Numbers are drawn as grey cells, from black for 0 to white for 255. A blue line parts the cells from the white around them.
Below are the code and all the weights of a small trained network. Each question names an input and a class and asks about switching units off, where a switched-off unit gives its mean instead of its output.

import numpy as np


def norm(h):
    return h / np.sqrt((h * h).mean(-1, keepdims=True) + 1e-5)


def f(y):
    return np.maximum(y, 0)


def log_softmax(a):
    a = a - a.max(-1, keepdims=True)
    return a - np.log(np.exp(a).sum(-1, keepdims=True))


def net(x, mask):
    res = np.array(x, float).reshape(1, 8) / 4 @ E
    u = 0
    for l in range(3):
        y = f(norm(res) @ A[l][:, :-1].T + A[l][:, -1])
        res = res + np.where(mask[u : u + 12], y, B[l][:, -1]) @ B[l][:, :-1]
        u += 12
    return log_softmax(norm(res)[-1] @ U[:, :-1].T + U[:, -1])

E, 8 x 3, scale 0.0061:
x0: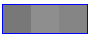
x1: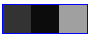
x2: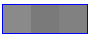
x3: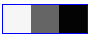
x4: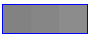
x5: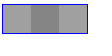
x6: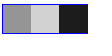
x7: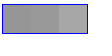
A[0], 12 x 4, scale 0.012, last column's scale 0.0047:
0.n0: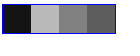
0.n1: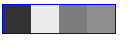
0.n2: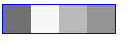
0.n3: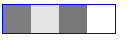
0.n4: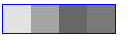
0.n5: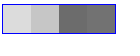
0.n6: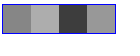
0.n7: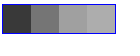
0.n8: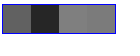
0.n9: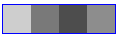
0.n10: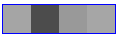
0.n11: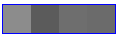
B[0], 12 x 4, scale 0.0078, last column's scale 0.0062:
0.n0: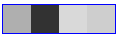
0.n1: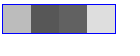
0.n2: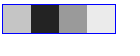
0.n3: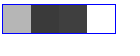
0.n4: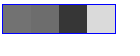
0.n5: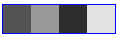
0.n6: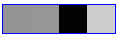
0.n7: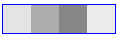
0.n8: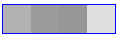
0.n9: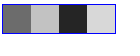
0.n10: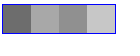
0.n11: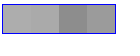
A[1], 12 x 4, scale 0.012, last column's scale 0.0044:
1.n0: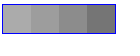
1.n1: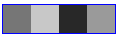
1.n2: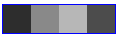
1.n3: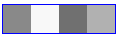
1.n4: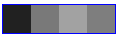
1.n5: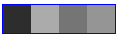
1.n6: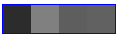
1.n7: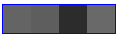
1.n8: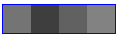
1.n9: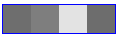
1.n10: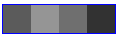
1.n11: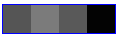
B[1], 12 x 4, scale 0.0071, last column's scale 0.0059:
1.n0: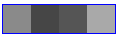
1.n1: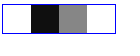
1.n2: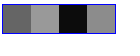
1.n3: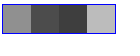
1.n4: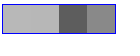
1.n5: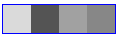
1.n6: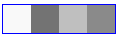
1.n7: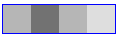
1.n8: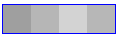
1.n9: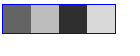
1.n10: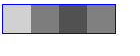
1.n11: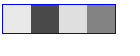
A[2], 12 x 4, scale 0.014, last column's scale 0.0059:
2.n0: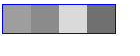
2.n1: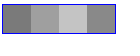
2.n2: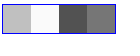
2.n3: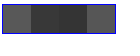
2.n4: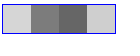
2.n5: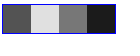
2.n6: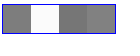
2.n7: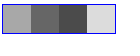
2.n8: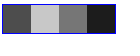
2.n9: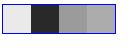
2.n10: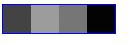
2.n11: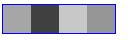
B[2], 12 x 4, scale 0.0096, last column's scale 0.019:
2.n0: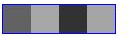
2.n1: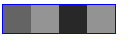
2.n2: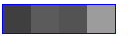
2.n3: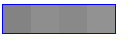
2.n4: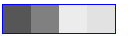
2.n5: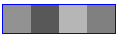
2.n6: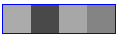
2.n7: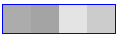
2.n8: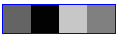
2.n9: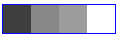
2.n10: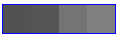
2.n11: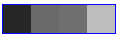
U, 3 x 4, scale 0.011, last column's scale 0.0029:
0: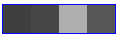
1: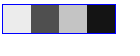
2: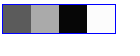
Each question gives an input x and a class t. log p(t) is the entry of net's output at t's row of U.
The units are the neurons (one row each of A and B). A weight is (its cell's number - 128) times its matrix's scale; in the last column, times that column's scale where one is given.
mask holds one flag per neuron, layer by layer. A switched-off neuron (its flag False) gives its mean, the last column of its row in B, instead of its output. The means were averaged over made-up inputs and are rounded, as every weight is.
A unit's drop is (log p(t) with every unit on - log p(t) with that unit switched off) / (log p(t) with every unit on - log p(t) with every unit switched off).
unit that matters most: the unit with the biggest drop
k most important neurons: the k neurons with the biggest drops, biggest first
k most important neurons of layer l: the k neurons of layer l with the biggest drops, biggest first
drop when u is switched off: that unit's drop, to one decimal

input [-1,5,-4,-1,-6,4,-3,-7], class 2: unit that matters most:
0.n7
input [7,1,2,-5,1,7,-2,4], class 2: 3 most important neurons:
1.n1; 2.n0; 2.n11
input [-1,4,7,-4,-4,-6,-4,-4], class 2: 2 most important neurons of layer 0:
0.n7; 0.n5
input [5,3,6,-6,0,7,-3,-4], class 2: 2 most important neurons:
1.n1; 0.n3
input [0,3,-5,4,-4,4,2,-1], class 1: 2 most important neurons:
0.n9; 2.n11
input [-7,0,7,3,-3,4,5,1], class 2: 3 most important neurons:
0.n9; 0.n6; 0.n5
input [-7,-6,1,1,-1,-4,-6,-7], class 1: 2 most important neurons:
0.n9; 2.n11
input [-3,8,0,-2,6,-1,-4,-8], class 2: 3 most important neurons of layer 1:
1.n1; 1.n3; 1.n9
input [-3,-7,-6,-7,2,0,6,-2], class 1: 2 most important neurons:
0.n3; 0.n1
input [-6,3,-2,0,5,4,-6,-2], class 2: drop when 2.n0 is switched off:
0.2
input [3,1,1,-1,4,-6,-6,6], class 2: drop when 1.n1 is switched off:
0.4
